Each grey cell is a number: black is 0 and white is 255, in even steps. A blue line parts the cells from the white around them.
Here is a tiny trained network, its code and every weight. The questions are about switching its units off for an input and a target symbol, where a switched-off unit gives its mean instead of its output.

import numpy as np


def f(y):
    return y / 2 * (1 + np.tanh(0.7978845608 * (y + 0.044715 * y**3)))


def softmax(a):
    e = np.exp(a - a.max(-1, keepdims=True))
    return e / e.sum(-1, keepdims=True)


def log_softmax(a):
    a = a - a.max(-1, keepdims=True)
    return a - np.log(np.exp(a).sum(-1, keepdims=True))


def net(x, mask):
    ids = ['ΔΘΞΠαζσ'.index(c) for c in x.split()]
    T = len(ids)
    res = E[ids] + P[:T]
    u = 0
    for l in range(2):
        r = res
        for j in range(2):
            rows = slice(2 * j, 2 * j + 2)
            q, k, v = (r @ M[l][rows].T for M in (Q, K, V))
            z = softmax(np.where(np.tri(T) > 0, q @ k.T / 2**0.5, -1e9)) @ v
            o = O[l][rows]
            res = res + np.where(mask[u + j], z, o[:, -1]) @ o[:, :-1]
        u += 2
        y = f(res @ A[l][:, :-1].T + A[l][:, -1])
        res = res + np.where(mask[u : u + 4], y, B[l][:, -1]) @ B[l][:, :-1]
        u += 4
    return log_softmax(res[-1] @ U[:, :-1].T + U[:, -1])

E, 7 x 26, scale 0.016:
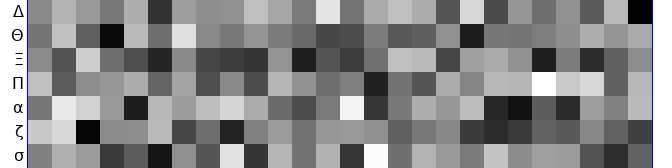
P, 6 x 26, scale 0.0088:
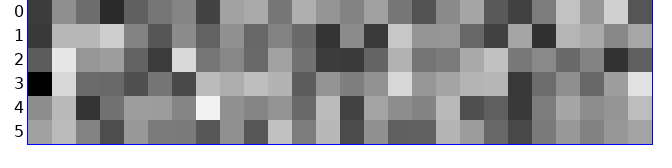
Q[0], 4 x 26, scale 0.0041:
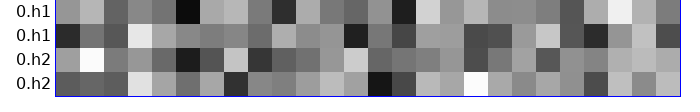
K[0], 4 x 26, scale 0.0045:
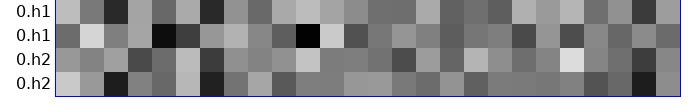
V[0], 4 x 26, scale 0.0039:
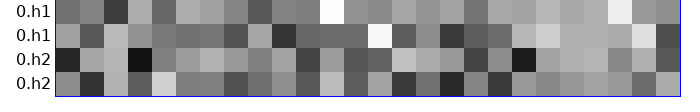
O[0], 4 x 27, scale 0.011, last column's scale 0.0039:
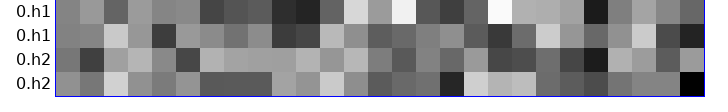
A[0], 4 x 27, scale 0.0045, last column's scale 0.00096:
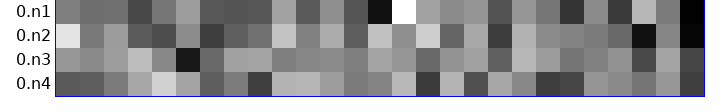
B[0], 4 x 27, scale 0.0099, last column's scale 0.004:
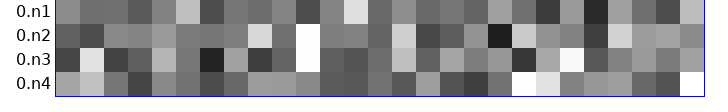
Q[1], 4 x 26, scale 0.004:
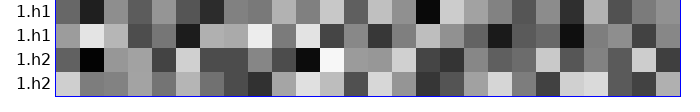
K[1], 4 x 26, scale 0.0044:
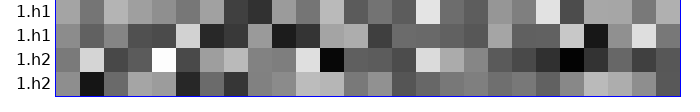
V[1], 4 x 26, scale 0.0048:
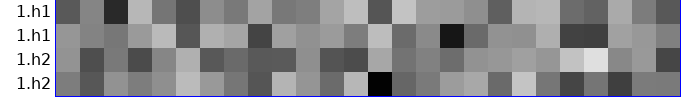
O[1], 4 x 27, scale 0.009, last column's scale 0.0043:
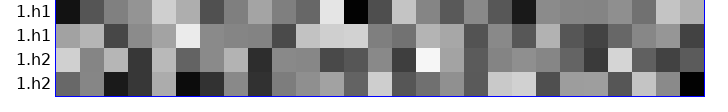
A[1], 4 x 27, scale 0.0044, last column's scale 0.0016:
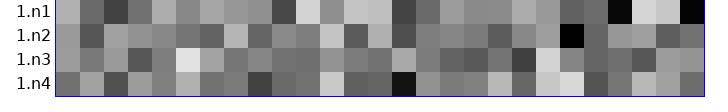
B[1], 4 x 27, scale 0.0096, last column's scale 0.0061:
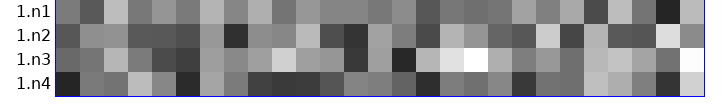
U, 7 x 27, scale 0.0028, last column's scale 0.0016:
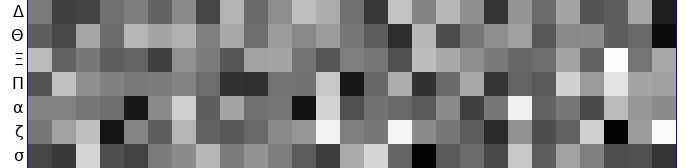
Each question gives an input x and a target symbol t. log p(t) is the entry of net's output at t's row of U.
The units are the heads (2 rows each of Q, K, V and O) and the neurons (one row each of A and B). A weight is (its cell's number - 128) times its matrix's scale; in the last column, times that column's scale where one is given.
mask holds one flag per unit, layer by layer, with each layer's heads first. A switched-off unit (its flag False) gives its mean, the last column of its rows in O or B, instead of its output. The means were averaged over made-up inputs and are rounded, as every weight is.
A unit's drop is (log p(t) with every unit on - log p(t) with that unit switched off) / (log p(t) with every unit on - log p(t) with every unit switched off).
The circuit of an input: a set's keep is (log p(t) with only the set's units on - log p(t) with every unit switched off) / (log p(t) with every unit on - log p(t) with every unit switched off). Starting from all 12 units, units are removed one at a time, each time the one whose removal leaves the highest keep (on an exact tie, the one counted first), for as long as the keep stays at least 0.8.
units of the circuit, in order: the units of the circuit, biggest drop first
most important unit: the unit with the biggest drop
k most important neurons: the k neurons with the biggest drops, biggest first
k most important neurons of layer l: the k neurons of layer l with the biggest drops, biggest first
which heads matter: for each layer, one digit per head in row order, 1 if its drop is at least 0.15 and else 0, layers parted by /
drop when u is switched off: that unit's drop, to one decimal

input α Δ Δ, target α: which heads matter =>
00 / 11
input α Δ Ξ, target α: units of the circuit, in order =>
1.h2, 1.h1
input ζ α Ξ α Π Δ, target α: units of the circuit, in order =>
0.h1, 1.h2, 0.n3
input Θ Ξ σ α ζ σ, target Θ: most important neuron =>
1.n1
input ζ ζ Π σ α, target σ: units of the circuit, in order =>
1.h1, 0.n1, 0.h1
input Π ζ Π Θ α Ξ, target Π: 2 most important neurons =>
0.n1, 0.n2
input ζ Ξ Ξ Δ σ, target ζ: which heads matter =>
10 / 01
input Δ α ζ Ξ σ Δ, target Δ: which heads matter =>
11 / 11
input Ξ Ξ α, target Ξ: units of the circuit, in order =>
1.h2, 0.h1, 1.h1
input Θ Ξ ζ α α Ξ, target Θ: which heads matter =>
11 / 11
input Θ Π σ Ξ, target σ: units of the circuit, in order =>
1.h1, 0.h1
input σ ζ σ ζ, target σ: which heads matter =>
00 / 10
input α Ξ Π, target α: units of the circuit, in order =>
0.h1, 1.h1
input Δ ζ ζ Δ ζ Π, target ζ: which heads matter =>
01 / 01
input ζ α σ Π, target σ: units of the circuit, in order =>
1.h1, 0.h1, 0.n3
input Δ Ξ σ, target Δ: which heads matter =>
11 / 11
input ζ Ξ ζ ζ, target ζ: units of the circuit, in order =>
1.h2, 0.h1, 0.n4
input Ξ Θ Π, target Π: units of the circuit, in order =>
0.h1, 1.n4, 0.h2
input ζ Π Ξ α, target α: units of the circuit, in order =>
0.h1, 1.h2
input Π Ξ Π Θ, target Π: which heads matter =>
11 / 01
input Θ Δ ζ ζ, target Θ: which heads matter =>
01 / 11
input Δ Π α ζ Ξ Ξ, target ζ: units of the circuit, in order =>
1.h2
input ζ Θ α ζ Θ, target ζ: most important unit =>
0.h1
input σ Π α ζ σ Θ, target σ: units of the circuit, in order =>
1.h1, 0.n1
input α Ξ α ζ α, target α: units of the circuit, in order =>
1.h2, 1.h1
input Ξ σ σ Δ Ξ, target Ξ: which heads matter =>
10 / 11
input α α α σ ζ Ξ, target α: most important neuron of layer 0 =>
0.n4
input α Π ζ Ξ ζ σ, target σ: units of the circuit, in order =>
1.h1, 0.h1
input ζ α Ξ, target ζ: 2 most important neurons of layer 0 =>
0.n4, 0.n3
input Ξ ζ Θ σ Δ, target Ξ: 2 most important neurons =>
0.n1, 0.n3
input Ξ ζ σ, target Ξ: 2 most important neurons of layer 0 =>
0.n3, 0.n1
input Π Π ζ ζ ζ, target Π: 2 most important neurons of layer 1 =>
1.n4, 1.n3
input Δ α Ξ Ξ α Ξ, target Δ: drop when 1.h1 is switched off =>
0.5
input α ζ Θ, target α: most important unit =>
1.h2
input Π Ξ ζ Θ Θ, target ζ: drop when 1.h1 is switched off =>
0.1
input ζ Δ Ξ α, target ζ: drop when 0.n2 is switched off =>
0.0
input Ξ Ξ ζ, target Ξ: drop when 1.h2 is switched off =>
0.6
